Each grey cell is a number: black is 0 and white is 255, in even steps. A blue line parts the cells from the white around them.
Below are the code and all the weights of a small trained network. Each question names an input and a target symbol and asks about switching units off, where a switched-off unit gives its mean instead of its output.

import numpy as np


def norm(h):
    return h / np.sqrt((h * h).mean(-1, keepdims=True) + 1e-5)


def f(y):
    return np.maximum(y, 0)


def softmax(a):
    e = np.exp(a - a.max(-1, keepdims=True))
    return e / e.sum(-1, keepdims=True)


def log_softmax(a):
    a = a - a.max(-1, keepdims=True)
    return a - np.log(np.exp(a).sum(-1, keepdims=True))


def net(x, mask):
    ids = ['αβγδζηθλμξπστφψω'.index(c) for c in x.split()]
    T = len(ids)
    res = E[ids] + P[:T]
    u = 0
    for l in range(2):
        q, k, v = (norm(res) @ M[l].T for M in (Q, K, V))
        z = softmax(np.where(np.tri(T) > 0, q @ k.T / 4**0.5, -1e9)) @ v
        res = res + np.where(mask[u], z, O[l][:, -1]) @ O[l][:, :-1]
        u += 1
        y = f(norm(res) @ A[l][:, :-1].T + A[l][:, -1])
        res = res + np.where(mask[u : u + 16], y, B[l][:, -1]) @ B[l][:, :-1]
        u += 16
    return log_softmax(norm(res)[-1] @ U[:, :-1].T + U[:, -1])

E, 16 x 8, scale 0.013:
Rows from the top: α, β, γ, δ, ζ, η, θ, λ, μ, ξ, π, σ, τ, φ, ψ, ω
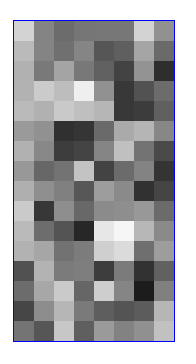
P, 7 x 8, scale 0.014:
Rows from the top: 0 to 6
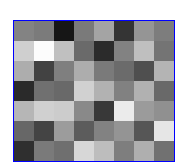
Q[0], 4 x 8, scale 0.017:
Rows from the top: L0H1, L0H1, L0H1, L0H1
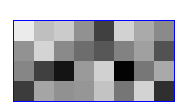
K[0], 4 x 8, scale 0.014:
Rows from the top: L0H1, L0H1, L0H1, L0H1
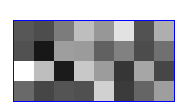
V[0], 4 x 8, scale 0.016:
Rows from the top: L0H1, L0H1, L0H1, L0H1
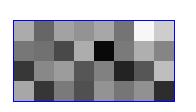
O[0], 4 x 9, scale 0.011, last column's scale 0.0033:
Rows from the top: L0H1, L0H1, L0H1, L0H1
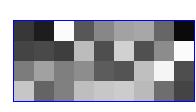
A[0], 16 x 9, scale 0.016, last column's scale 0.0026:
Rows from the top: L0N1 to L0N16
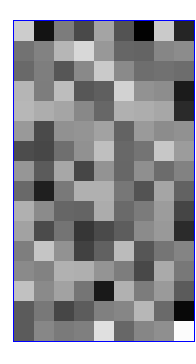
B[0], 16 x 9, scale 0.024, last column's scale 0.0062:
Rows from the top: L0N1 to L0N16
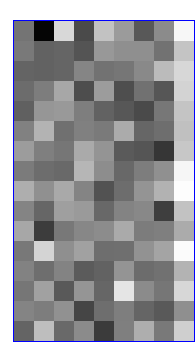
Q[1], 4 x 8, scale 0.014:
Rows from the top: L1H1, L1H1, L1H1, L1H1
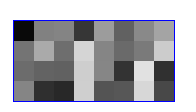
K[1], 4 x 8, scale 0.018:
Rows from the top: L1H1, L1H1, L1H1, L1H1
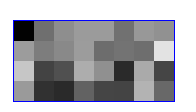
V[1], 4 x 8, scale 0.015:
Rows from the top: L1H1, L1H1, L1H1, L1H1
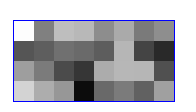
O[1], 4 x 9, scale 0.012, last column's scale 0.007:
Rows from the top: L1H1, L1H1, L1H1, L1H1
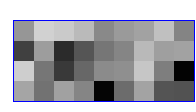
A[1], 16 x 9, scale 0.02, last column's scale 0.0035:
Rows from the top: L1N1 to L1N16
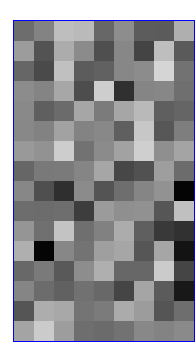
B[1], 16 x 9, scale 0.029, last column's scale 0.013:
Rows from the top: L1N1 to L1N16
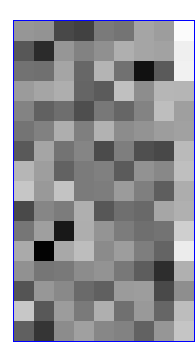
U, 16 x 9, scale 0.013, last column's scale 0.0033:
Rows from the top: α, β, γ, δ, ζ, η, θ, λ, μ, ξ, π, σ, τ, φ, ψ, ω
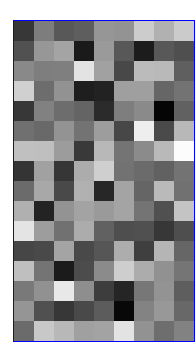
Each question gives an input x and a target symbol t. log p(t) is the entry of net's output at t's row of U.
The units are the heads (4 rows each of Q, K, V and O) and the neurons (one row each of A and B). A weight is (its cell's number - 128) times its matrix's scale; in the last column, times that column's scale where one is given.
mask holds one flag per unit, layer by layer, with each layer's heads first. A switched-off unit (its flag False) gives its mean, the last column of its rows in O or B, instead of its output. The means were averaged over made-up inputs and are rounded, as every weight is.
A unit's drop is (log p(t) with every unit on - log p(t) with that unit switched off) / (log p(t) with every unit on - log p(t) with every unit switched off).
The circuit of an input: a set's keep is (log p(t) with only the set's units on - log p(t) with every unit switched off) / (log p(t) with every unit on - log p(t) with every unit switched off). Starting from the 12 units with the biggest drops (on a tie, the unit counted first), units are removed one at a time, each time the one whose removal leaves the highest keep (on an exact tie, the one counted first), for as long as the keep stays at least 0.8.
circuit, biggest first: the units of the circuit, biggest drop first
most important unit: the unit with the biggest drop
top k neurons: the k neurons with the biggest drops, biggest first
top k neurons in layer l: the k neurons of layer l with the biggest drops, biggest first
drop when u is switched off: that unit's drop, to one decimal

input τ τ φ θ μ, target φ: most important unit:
L0H1
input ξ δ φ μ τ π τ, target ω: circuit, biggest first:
[L1H1; L0H1; L0N1; L1N12]
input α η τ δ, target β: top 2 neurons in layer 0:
[L0N9; L0N1]
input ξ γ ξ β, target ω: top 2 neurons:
[L0N9; L1N7]
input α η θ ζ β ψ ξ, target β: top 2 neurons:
[L0N9; L1N7]
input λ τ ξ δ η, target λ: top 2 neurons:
[L0N4; L1N11]
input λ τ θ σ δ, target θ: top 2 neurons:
[L0N8; L1N4]
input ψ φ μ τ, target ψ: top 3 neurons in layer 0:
[L0N7; L0N1; L0N9]
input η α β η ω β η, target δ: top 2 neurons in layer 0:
[L0N15; L0N1]
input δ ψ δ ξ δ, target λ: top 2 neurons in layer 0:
[L0N1; L0N4]
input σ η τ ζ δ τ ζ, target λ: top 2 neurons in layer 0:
[L0N8; L0N9]
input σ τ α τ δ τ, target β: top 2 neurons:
[L0N1; L1N3]
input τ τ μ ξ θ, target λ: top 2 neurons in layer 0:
[L0N4; L0N1]
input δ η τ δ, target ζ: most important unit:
L0N2
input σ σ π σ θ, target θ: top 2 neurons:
[L0N12; L0N8]
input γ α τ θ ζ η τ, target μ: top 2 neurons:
[L0N9; L0N1]
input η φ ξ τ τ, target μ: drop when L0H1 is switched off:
0.2
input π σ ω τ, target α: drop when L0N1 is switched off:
0.1
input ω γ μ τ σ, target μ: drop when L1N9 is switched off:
0.0
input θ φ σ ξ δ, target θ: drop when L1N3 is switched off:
0.1
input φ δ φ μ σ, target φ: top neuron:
[L1N16]
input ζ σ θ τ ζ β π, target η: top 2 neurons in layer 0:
[L0N16; L0N9]
